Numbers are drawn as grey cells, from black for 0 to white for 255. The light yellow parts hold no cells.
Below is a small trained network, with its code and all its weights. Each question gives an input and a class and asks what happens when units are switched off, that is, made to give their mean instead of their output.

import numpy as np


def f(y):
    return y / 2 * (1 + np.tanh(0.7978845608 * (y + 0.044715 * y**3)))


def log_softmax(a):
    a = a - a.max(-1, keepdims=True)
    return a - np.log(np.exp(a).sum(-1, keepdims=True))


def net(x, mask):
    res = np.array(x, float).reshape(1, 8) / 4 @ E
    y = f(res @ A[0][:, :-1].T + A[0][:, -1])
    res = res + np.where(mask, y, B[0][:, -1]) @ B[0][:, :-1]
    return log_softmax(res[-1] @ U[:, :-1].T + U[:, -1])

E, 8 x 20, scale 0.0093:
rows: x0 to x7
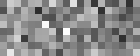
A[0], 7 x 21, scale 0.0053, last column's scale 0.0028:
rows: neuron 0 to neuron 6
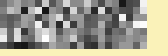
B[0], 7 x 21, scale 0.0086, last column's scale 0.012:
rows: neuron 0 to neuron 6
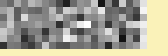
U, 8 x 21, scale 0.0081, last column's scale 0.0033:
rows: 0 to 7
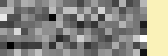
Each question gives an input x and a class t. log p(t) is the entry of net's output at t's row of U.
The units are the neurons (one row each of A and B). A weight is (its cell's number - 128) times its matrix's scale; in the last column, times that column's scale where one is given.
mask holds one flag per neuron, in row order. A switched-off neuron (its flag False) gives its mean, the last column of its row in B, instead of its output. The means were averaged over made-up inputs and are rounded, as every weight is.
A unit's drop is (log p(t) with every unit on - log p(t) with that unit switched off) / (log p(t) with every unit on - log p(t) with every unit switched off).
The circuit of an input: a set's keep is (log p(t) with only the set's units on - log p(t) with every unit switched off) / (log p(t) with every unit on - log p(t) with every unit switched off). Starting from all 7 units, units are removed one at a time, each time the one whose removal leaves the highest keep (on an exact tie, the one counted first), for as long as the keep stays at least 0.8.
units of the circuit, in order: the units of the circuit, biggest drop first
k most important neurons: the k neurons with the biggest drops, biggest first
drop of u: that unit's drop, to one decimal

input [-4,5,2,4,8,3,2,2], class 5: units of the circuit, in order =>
[neuron 0]
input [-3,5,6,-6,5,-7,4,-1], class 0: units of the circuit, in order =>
[neuron 2; neuron 5]
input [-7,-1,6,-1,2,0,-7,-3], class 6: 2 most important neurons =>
[neuron 3; neuron 6]
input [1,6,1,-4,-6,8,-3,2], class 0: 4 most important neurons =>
[neuron 5; neuron 0; neuron 3; neuron 4]
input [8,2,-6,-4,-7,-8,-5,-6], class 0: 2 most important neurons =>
[neuron 2; neuron 5]
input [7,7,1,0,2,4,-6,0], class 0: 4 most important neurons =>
[neuron 0; neuron 5; neuron 3; neuron 4]
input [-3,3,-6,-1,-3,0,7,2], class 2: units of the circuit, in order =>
[neuron 3; neuron 1]
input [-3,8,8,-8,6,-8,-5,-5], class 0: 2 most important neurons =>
[neuron 2; neuron 5]
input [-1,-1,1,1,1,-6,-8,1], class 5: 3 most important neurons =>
[neuron 5; neuron 1; neuron 4]
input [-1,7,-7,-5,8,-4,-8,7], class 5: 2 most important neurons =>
[neuron 3; neuron 5]
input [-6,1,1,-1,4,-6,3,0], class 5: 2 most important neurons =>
[neuron 4; neuron 5]
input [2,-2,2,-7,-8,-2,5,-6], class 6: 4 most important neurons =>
[neuron 6; neuron 3; neuron 5; neuron 4]
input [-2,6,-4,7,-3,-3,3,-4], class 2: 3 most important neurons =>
[neuron 3; neuron 6; neuron 1]
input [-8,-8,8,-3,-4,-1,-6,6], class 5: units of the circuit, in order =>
[neuron 4]
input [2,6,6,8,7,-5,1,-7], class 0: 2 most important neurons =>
[neuron 3; neuron 2]
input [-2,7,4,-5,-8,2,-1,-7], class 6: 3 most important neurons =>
[neuron 3; neuron 6; neuron 4]
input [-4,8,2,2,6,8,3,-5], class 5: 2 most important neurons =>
[neuron 0; neuron 5]
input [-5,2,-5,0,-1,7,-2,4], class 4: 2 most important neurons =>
[neuron 3; neuron 6]
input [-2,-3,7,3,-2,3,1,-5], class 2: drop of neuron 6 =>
0.1
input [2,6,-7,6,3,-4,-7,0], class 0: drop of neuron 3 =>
0.1
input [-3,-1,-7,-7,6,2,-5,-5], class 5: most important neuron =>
[neuron 3]
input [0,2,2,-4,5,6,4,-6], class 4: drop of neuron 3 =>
0.1
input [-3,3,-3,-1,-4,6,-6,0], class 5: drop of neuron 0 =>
0.2
